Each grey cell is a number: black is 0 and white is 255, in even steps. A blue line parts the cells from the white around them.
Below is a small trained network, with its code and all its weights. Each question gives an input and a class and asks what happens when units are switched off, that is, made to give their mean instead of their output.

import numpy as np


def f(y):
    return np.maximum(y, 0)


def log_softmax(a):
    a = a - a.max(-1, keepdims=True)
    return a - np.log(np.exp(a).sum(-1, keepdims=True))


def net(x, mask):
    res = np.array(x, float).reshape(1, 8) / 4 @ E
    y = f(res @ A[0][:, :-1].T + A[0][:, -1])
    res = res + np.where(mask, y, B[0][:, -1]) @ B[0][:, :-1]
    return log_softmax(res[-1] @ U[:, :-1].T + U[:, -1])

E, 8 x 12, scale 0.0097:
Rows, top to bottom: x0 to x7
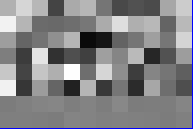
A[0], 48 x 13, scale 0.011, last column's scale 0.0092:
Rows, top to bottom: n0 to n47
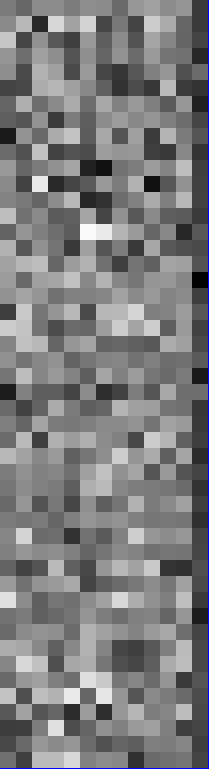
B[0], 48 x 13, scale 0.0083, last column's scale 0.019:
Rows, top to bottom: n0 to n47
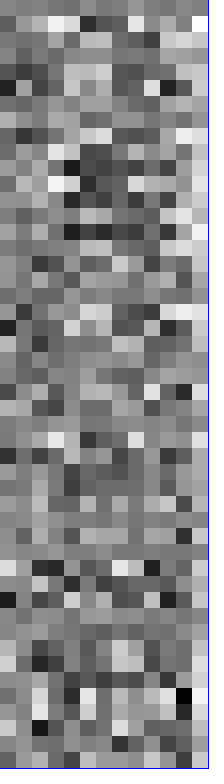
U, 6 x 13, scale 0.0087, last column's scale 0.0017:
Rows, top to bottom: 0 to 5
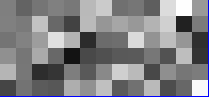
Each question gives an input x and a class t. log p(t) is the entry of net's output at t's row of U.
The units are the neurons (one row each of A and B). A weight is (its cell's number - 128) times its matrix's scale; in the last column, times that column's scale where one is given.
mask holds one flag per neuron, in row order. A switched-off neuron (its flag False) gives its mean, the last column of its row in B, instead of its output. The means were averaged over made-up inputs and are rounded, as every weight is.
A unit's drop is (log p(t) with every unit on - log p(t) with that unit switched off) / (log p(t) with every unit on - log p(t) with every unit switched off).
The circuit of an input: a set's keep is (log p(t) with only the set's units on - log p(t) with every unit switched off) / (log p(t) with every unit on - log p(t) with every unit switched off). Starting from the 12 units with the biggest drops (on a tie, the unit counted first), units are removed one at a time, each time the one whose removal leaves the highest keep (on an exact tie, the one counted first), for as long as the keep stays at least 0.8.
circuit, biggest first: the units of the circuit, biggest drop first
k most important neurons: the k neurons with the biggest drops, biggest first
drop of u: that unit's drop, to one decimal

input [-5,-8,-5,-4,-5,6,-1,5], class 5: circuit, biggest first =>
n5
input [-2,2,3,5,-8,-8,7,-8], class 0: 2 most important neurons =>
n19, n8
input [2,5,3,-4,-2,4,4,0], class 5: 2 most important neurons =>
n20, n37
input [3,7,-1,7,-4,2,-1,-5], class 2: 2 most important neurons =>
n11, n9
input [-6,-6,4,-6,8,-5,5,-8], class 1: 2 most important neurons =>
n43, n47
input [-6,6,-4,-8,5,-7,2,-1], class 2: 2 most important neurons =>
n27, n1
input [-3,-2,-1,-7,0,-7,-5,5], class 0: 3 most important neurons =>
n8, n19, n11
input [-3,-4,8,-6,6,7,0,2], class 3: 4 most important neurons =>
n10, n12, n36, n19
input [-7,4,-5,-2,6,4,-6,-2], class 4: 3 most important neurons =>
n35, n45, n44
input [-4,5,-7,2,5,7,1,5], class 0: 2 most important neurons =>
n15, n2
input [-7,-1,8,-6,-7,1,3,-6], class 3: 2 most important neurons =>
n10, n12
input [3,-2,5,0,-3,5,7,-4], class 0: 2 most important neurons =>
n14, n4
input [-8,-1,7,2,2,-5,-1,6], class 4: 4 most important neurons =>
n35, n45, n14, n25
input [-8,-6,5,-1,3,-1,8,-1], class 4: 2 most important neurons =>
n35, n45
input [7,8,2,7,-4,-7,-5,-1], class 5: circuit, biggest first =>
n37
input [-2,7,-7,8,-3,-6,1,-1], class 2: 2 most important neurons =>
n11, n9
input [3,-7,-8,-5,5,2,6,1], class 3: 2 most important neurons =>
n14, n42
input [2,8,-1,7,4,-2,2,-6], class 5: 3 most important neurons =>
n37, n20, n1
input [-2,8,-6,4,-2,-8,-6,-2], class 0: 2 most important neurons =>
n19, n5
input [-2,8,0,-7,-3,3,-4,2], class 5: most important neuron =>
n20
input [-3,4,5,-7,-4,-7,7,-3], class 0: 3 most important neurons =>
n19, n11, n8
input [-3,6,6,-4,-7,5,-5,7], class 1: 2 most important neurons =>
n44, n33
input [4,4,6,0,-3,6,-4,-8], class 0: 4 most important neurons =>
n2, n14, n13, n15
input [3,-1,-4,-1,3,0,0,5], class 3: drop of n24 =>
0.1
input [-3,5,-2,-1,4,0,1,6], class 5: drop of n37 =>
0.6
